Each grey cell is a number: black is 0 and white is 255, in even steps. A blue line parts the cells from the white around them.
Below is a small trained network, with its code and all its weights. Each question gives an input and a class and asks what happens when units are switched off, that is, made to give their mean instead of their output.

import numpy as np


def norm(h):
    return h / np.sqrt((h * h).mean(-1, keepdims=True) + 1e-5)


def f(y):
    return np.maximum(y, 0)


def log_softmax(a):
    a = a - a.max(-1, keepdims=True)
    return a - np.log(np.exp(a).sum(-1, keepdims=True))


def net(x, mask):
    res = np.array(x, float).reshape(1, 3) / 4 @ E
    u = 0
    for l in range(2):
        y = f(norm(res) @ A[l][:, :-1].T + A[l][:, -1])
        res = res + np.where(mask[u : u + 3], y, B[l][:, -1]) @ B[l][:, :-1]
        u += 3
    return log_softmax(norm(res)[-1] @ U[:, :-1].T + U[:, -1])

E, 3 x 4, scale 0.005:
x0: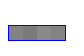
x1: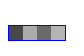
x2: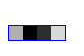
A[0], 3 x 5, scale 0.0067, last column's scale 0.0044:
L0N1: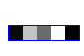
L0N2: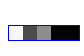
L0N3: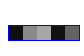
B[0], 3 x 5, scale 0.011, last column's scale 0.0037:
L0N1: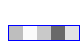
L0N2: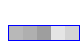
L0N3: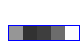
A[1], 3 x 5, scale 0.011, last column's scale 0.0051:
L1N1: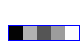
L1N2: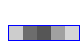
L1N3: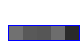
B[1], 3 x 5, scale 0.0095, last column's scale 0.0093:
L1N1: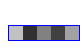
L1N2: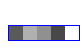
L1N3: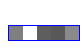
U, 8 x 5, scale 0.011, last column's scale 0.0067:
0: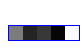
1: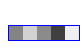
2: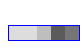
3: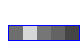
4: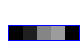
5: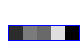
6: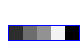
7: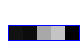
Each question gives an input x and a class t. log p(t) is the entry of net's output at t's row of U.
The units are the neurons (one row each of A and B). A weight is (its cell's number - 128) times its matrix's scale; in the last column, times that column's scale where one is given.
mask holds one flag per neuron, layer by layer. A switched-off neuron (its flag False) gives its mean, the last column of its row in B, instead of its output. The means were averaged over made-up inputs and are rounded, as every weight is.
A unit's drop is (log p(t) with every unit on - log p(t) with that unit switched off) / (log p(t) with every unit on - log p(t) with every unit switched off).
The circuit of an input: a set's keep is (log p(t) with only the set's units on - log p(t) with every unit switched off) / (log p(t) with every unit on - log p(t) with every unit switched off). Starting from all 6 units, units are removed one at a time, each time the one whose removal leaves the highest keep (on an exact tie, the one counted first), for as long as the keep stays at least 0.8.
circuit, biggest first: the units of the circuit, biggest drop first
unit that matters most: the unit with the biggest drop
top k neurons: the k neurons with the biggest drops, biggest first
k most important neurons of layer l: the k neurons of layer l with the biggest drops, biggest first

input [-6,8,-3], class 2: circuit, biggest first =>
(L0N1 L1N2)
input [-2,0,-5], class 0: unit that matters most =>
L0N2
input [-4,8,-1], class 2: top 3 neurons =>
(L0N1 L1N2 L1N1)
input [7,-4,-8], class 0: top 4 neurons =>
(L0N3 L0N1 L1N2 L0N2)
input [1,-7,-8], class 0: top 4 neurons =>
(L0N3 L0N1 L1N2 L1N3)
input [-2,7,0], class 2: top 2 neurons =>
(L0N1 L1N2)
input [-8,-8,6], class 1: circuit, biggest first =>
(L0N3 L1N2)
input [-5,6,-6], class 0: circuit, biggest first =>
(L1N1 L0N3)
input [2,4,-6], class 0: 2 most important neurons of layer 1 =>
(L1N1 L1N2)
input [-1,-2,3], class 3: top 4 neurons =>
(L1N2 L1N1 L0N3 L0N1)
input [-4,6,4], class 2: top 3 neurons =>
(L0N1 L0N3 L1N1)
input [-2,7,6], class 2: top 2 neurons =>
(L0N1 L0N3)
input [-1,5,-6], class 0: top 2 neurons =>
(L1N1 L0N3)
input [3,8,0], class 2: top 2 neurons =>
(L0N1 L1N2)
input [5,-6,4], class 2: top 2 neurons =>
(L0N2 L0N3)
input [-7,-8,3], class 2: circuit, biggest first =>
(L0N2)
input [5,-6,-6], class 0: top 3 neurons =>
(L0N3 L0N1 L1N3)
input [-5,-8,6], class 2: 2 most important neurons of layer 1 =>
(L1N1 L1N2)
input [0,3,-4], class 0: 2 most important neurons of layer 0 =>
(L0N2 L0N3)
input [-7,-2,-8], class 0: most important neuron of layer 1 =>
(L1N2)
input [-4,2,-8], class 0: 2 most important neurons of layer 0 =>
(L0N1 L0N3)
